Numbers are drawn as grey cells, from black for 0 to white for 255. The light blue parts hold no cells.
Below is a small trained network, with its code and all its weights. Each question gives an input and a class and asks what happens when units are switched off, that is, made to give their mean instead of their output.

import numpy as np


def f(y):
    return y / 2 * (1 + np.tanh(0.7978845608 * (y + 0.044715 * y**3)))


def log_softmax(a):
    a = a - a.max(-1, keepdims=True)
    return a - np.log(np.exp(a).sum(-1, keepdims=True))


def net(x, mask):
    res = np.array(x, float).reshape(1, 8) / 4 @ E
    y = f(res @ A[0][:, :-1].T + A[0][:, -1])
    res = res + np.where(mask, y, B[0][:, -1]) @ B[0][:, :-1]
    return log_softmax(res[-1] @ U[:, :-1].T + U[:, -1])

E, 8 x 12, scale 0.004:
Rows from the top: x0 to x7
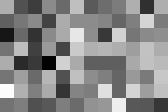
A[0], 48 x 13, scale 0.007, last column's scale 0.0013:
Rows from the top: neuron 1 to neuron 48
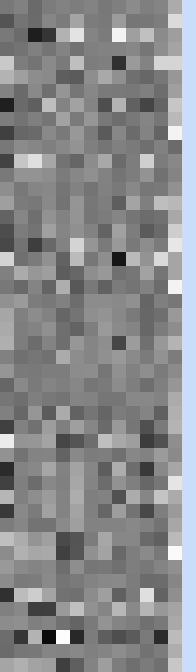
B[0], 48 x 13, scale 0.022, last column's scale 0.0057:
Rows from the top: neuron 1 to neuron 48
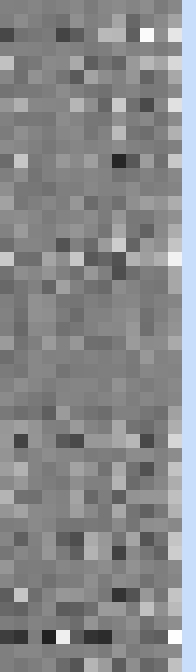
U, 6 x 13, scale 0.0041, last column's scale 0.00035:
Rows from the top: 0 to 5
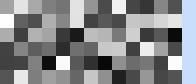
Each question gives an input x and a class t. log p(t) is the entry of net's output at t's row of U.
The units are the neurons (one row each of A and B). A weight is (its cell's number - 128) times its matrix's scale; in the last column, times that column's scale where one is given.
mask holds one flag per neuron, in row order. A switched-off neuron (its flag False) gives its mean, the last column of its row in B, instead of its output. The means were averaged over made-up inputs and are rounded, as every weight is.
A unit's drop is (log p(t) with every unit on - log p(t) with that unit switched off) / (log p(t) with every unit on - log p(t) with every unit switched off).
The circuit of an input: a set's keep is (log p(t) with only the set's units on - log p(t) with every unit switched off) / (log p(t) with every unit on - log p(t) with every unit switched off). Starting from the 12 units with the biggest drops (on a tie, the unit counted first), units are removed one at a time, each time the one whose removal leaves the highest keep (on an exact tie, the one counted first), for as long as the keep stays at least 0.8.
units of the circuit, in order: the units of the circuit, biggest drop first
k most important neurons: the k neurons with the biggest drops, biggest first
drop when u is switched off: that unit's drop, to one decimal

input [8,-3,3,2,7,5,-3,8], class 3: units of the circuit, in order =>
neuron 3
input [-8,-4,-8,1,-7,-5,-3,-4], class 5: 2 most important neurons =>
neuron 12; neuron 43
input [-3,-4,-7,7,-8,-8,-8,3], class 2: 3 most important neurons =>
neuron 32; neuron 39; neuron 6
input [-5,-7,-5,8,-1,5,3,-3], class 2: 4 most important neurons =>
neuron 32; neuron 39; neuron 48; neuron 40
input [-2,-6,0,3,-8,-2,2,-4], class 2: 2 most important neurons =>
neuron 32; neuron 39
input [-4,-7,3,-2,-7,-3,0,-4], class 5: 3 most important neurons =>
neuron 12; neuron 43; neuron 40
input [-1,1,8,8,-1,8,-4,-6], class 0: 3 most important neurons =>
neuron 8; neuron 34; neuron 37
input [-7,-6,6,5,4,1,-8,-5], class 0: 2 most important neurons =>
neuron 8; neuron 34
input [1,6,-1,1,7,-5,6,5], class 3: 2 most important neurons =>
neuron 3; neuron 44
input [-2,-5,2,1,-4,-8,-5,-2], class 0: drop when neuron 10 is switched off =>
0.1
